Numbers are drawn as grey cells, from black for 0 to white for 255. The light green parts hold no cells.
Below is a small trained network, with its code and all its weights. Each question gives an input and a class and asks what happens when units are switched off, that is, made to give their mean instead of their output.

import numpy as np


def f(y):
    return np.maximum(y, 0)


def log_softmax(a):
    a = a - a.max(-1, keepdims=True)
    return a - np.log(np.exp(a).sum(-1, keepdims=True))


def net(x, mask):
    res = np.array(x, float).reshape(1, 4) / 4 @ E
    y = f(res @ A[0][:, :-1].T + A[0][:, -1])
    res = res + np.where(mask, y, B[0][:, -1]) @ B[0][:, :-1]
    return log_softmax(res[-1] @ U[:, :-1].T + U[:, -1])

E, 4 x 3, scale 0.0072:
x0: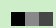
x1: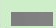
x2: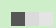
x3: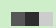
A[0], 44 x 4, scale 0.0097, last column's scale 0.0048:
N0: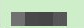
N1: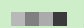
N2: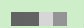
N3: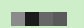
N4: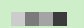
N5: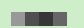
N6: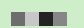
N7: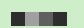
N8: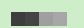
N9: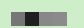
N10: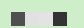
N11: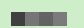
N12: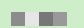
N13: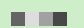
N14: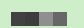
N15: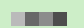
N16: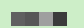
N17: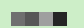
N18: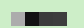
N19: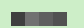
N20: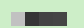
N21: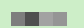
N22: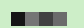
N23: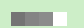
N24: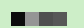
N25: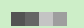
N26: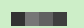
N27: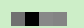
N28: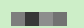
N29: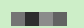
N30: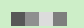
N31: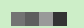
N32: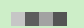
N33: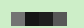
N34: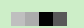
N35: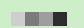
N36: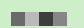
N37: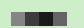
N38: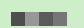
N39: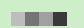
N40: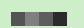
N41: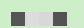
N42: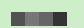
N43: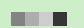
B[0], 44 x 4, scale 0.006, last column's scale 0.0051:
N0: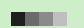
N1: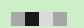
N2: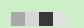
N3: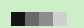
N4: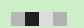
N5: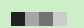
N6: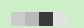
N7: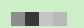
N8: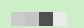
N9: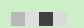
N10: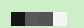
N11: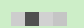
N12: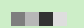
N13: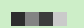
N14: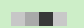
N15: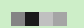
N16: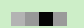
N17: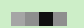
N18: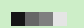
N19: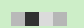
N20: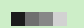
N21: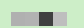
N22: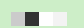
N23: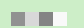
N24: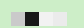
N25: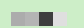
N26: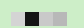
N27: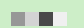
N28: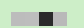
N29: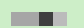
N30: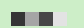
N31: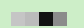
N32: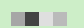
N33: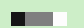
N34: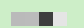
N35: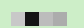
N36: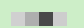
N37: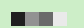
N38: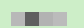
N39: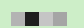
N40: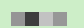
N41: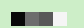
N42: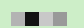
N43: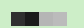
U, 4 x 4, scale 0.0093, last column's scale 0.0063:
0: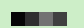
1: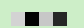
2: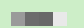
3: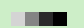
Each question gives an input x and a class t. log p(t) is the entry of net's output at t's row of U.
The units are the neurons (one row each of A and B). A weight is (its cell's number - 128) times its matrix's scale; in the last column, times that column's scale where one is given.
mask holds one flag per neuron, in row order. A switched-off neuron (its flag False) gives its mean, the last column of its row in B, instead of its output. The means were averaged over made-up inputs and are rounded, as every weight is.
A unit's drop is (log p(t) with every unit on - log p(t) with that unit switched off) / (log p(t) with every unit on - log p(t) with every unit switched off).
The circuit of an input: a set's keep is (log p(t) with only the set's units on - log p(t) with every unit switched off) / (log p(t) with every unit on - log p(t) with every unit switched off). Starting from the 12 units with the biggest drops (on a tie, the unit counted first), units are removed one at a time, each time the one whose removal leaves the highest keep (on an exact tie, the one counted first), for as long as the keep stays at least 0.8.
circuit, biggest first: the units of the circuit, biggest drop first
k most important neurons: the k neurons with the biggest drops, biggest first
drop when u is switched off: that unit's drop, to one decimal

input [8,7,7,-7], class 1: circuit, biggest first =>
[N24; N22]
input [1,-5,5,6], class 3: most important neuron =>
[N2]
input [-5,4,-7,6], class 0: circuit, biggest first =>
[N18; N3]
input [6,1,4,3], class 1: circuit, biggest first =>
[N24; N22; N26]
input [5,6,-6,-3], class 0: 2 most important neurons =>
[N33; N37]
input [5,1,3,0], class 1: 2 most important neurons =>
[N24; N22]
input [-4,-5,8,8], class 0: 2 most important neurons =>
[N10; N41]
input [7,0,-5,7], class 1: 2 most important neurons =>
[N22; N24]
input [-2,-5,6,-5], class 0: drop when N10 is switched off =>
0.2
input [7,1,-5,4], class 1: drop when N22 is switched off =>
0.3
